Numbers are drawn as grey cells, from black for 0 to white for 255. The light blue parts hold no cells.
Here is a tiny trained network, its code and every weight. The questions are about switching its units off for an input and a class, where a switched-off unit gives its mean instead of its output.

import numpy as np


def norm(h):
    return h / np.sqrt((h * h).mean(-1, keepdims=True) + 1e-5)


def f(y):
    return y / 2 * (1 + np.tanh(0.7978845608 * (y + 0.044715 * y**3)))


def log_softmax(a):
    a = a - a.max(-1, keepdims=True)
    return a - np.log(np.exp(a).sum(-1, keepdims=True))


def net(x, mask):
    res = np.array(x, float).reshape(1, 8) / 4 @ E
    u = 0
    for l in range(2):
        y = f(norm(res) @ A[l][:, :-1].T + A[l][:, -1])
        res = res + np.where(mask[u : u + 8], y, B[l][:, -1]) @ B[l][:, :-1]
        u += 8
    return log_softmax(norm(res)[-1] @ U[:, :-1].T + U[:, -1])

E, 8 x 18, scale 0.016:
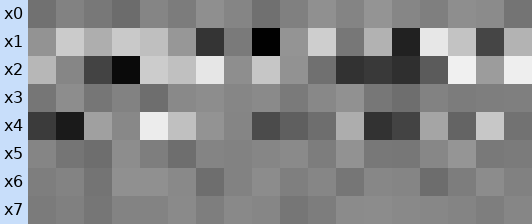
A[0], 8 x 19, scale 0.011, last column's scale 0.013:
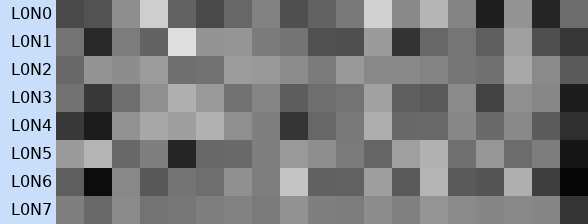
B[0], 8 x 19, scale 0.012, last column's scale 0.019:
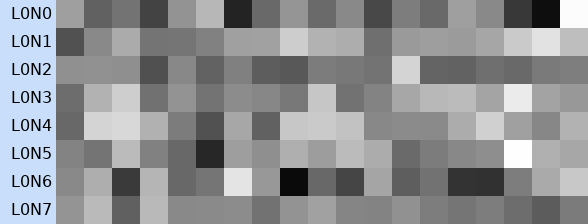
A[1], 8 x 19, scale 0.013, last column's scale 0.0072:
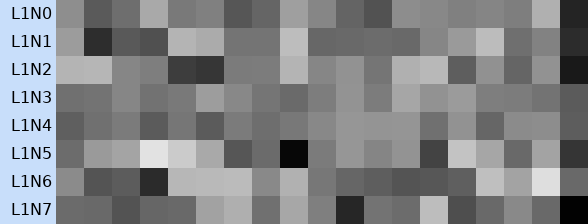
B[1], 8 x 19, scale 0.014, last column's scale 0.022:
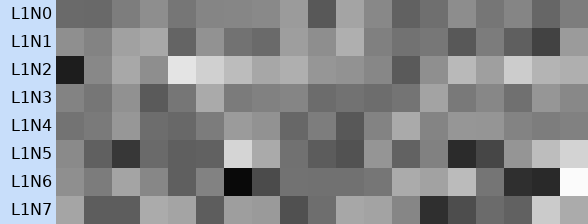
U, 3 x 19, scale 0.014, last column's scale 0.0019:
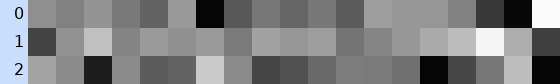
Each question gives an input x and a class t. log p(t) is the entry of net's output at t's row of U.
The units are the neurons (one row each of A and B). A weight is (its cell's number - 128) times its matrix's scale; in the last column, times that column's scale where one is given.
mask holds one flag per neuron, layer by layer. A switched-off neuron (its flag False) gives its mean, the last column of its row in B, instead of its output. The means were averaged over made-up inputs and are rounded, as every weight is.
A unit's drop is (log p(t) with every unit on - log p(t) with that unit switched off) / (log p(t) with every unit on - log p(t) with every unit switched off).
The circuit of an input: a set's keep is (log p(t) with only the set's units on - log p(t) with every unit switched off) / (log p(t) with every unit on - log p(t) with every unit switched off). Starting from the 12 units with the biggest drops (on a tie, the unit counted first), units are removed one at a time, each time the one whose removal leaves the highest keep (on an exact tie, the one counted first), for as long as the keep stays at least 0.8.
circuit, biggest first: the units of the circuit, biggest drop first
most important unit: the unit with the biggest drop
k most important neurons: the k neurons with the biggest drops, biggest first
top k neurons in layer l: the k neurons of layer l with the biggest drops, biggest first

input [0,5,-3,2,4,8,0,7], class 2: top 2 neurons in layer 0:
[L0N1, L0N5]
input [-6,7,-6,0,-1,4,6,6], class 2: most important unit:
L1N5
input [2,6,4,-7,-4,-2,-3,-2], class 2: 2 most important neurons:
[L1N5, L0N0]
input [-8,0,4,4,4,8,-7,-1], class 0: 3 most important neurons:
[L1N6, L1N2, L0N5]
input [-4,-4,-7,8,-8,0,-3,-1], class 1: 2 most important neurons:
[L0N5, L1N2]
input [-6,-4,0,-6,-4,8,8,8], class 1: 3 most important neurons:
[L1N2, L0N5, L1N5]
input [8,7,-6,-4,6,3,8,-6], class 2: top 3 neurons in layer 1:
[L1N5, L1N6, L1N2]
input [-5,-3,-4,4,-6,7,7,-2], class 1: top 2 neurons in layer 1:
[L1N2, L1N6]
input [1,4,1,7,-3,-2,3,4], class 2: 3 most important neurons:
[L1N5, L0N1, L0N4]
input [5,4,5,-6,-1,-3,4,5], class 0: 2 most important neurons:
[L1N6, L0N6]
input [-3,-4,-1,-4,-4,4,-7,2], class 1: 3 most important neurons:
[L0N5, L1N2, L1N5]
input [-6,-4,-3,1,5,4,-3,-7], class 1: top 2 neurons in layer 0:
[L0N4, L0N1]
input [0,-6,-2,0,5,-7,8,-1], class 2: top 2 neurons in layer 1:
[L1N7, L1N2]
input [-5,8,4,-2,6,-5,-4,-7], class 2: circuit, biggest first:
[L1N5]
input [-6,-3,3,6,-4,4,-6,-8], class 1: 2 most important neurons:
[L1N2, L0N0]
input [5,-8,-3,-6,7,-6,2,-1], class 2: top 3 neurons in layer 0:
[L0N6, L0N5, L0N0]
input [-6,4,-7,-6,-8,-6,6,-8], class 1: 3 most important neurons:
[L1N2, L0N5, L1N6]
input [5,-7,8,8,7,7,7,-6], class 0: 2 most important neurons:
[L1N6, L1N5]
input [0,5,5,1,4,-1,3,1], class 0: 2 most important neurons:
[L1N6, L0N6]
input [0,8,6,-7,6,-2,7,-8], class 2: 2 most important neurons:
[L1N5, L0N0]
